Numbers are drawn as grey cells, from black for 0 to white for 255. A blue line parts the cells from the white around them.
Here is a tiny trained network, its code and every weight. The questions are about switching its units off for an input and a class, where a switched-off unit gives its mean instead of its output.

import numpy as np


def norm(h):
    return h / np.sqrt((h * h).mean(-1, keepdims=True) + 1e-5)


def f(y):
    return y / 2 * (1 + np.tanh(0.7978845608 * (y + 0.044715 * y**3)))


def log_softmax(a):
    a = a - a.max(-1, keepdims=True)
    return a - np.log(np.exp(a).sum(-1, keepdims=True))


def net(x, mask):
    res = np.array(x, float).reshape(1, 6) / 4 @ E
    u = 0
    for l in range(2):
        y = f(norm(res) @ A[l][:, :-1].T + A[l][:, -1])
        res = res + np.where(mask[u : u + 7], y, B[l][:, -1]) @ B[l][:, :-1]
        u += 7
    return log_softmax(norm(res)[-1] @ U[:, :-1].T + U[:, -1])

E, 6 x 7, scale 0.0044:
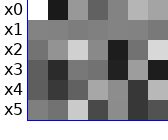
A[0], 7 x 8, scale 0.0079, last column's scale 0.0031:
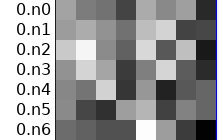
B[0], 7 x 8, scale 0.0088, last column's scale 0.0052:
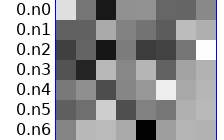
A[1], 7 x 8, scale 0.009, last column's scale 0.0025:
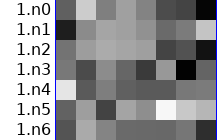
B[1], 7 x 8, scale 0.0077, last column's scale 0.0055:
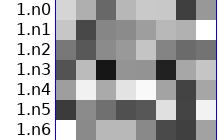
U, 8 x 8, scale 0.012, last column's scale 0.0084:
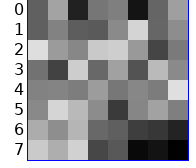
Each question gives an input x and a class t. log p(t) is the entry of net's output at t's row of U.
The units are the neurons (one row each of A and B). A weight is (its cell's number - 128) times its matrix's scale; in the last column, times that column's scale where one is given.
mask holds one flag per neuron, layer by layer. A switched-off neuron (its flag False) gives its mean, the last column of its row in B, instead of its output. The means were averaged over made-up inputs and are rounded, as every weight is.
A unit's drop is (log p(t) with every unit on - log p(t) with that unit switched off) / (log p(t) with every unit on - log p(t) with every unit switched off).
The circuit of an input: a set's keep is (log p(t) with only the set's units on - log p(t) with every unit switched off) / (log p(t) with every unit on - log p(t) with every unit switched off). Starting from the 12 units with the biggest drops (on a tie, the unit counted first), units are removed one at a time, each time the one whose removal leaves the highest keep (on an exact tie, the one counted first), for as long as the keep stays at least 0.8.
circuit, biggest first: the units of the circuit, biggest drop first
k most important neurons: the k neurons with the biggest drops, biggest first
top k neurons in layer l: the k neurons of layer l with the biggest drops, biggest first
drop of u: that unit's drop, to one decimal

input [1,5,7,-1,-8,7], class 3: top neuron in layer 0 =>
0.n3
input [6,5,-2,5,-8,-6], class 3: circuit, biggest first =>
0.n3, 0.n1
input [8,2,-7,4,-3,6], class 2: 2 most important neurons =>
1.n4, 0.n2
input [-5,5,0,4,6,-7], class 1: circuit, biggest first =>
0.n2, 1.n5
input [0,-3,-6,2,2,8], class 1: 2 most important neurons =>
0.n4, 1.n5
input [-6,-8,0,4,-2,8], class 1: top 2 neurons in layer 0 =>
0.n4, 0.n2
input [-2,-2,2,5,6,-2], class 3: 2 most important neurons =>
0.n2, 1.n1
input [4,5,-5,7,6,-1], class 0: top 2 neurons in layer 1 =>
1.n3, 1.n1
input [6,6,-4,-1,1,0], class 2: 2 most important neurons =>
1.n4, 0.n0
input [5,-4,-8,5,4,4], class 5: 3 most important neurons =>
0.n6, 0.n2, 0.n5
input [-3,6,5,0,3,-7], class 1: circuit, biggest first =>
1.n5, 0.n2
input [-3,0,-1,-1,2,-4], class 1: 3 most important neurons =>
1.n5, 0.n3, 0.n1
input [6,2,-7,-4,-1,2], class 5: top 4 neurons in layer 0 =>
0.n6, 0.n1, 0.n5, 0.n2
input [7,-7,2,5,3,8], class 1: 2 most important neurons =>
0.n4, 0.n2
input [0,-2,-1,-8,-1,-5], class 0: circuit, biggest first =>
0.n2
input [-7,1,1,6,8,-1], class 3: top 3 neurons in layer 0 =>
0.n2, 0.n5, 0.n0
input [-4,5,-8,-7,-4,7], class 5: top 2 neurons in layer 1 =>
1.n3, 1.n6
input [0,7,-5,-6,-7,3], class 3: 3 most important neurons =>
0.n3, 0.n1, 1.n3
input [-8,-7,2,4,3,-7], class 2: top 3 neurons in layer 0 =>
0.n4, 0.n2, 0.n6
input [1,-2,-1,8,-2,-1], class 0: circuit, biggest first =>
1.n3
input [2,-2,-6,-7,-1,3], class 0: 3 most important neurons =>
0.n2, 0.n0, 1.n1
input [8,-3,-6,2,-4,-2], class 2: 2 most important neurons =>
1.n4, 0.n4
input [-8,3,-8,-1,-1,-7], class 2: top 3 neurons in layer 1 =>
1.n0, 1.n6, 1.n1
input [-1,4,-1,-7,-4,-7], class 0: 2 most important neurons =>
0.n2, 0.n4
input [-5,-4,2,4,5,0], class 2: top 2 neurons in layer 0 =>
0.n2, 0.n3
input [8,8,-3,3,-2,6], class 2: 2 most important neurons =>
1.n4, 0.n2
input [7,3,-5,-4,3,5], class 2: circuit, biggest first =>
1.n4
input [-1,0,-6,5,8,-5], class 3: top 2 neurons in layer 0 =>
0.n5, 0.n4
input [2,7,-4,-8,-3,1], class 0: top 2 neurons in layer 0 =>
0.n2, 0.n0
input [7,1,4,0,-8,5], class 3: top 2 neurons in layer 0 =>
0.n3, 0.n1
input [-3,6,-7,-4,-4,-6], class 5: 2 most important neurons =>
0.n6, 0.n1
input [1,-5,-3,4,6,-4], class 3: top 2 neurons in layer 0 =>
0.n5, 0.n4
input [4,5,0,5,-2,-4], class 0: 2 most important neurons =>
1.n3, 0.n4
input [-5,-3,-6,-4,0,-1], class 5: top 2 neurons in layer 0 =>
0.n6, 0.n5
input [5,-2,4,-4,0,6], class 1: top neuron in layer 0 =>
0.n4
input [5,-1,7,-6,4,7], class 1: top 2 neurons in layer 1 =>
1.n5, 1.n3
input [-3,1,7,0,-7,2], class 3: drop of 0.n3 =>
0.7
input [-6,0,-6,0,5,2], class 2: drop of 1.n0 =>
0.2
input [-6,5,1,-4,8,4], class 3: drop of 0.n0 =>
0.1
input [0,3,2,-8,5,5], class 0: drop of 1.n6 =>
0.0
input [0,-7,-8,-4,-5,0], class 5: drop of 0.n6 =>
1.1
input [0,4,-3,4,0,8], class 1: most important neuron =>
0.n4
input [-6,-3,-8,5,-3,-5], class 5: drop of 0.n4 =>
0.2
